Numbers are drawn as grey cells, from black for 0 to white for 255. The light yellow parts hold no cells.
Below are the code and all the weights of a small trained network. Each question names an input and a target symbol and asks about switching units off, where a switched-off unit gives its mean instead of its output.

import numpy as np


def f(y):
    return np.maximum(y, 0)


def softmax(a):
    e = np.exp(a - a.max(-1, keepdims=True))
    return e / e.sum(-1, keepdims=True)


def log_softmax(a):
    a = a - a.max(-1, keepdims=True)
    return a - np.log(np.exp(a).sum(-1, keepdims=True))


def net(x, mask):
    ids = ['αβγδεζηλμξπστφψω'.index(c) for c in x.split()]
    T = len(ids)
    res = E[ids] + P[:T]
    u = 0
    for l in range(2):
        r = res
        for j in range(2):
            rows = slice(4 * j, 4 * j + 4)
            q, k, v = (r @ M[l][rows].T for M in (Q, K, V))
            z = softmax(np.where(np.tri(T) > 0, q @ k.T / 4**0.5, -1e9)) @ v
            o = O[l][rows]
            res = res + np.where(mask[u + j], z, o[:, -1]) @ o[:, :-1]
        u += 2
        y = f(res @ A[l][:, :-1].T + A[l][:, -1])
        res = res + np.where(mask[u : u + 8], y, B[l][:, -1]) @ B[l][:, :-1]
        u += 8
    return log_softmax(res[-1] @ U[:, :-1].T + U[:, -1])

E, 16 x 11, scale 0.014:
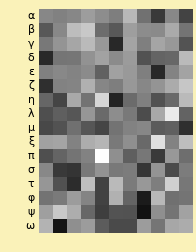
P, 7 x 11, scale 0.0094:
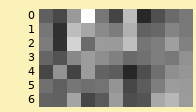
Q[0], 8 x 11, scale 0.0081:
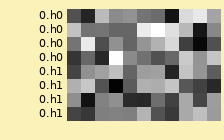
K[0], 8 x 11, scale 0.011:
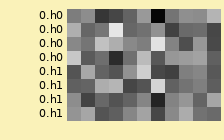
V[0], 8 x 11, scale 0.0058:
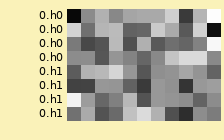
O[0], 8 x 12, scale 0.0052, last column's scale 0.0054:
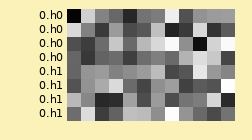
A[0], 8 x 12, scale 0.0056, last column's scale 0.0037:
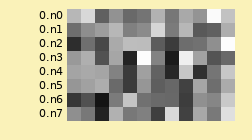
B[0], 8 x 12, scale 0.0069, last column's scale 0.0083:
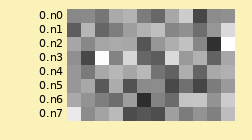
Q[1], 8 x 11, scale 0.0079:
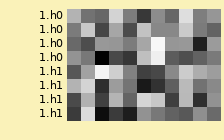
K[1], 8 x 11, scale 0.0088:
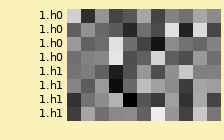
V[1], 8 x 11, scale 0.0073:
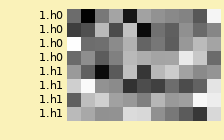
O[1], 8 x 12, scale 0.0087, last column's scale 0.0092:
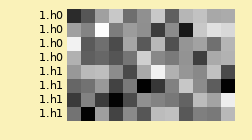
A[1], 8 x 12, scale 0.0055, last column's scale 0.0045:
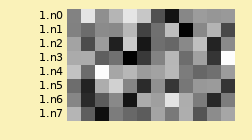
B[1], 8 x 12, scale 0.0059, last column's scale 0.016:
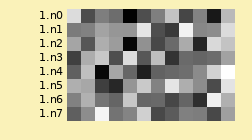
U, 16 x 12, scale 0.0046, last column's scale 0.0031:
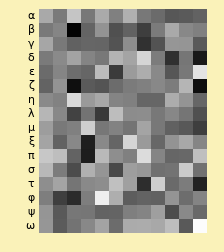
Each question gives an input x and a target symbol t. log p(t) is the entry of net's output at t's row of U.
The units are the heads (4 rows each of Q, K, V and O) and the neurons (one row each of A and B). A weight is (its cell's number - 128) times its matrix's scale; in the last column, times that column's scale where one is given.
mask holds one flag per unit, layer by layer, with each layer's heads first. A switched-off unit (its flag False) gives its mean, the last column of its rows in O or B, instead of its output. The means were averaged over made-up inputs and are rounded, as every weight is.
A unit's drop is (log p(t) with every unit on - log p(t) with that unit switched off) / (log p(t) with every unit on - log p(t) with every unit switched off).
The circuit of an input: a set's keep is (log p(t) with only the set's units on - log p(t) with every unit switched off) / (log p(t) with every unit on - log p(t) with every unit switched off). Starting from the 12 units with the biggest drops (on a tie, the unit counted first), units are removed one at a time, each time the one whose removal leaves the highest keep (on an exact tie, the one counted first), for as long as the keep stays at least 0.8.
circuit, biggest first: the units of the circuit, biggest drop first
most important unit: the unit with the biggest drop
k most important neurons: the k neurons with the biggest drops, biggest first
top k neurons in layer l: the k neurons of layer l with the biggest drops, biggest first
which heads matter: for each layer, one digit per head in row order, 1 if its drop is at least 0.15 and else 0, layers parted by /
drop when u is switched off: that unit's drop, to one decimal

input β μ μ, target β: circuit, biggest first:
(1.h1; 0.h0; 0.n2)
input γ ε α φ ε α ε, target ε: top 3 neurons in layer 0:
(0.n3; 0.n5; 0.n7)
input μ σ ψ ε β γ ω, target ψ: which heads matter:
01 / 01
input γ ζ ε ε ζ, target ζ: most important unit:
0.h0
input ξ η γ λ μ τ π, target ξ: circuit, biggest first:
(1.h1; 0.n0; 0.h1)
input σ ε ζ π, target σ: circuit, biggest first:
(1.h1; 1.n4; 0.h0)
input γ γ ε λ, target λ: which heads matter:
00 / 01
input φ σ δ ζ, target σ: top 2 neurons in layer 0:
(0.n2; 0.n5)
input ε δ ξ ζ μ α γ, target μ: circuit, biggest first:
(1.h1; 0.n1; 1.n0; 1.h0)
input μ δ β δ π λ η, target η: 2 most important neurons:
(0.n1; 1.n5)
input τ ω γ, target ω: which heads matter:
01 / 10
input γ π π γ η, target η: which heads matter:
10 / 10
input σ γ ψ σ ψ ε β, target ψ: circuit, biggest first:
(1.h1; 1.n2; 0.h0)
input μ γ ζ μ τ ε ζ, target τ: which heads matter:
10 / 11
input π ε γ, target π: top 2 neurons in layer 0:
(0.n6; 0.n2)
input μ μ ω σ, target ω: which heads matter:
00 / 10
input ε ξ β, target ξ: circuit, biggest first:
(1.h1; 0.h1)
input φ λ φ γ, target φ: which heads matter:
00 / 01
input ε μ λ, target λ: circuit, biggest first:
(1.h1; 0.h0; 1.n0)
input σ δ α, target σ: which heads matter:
10 / 01
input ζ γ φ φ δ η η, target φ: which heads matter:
00 / 01
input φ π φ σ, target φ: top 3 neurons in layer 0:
(0.n3; 0.n4; 0.n6)
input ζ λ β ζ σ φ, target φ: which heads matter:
10 / 01
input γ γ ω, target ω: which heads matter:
01 / 10
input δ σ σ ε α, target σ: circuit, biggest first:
(1.h1; 0.n7; 1.n4; 0.h1)
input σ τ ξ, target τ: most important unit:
1.h0
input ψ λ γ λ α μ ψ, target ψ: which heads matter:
00 / 01
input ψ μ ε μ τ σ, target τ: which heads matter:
10 / 10
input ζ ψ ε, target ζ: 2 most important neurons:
(0.n2; 0.n3)
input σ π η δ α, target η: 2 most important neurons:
(0.n7; 1.n5)
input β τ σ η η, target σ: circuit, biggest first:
(1.h1; 1.n4; 0.h1)
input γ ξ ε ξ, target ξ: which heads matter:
01 / 01
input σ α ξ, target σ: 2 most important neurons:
(1.n4; 0.n7)
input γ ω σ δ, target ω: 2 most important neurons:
(0.n3; 0.n7)
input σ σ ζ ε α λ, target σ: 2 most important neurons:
(1.n4; 0.n3)
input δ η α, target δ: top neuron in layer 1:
(1.n4)
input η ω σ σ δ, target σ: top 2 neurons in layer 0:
(0.n2; 0.n6)
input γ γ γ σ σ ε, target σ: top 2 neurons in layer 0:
(0.n1; 0.n7)
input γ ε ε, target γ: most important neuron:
(1.n5)
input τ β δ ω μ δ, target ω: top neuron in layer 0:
(0.n2)
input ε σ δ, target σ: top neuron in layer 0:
(0.n2)
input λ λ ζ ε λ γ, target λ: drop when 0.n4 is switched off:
0.0
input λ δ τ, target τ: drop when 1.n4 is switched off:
0.1
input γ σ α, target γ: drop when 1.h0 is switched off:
0.2
